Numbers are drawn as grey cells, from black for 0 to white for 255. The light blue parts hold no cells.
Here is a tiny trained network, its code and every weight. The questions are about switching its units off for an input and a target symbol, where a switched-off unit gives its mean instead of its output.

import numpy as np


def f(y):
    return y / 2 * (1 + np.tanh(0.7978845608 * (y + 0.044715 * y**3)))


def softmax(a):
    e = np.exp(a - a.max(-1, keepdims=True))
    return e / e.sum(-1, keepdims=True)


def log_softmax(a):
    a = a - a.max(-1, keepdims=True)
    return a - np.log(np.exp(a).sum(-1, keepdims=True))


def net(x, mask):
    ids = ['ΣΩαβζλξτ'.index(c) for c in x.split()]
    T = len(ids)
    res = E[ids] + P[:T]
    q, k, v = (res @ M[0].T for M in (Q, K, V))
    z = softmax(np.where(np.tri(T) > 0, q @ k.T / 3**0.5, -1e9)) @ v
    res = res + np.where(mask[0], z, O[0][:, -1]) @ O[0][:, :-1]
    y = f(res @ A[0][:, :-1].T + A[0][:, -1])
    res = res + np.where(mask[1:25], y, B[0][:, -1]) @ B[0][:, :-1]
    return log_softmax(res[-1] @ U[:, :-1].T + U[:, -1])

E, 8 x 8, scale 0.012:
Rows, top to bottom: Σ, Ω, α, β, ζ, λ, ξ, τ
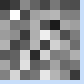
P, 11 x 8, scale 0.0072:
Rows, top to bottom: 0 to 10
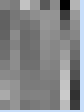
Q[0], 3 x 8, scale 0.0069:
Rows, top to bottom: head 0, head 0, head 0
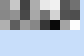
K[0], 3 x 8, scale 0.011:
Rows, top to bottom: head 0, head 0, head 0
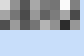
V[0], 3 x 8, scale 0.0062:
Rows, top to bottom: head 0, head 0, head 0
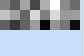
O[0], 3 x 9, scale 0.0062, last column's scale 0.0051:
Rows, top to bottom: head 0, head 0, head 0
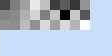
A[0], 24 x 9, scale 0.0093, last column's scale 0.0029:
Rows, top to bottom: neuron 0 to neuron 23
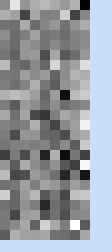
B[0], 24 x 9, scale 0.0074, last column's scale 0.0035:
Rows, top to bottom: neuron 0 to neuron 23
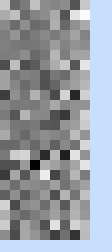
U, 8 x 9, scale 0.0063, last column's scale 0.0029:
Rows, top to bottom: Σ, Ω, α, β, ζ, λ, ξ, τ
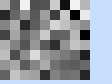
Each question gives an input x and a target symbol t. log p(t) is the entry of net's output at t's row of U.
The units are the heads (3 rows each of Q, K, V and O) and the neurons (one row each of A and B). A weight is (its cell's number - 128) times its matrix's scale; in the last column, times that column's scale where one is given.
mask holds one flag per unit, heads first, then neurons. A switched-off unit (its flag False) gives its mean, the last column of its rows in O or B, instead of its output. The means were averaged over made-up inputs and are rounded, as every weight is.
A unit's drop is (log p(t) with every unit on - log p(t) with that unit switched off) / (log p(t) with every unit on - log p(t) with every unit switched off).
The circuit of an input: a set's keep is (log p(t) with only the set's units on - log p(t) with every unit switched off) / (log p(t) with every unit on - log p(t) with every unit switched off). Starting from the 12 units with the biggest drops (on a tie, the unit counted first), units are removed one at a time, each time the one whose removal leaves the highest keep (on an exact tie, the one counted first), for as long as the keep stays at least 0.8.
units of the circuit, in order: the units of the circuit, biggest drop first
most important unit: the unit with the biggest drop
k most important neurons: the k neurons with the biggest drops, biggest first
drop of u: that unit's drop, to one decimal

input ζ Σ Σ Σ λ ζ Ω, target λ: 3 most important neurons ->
(neuron 0; neuron 22; neuron 23)
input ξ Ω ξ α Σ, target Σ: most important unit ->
neuron 15
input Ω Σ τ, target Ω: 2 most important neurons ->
(neuron 23; neuron 22)
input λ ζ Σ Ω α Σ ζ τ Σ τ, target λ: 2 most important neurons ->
(neuron 0; neuron 23)
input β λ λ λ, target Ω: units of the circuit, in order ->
(head 0; neuron 1)
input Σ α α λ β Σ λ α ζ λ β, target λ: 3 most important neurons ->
(neuron 0; neuron 22; neuron 23)
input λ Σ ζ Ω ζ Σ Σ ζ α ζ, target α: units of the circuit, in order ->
(neuron 6; neuron 1)
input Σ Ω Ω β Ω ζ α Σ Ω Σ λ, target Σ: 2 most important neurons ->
(neuron 22; neuron 9)
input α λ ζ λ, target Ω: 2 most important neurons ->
(neuron 1; neuron 15)
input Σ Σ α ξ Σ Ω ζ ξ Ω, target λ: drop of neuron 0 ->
0.4
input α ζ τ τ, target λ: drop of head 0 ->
0.3
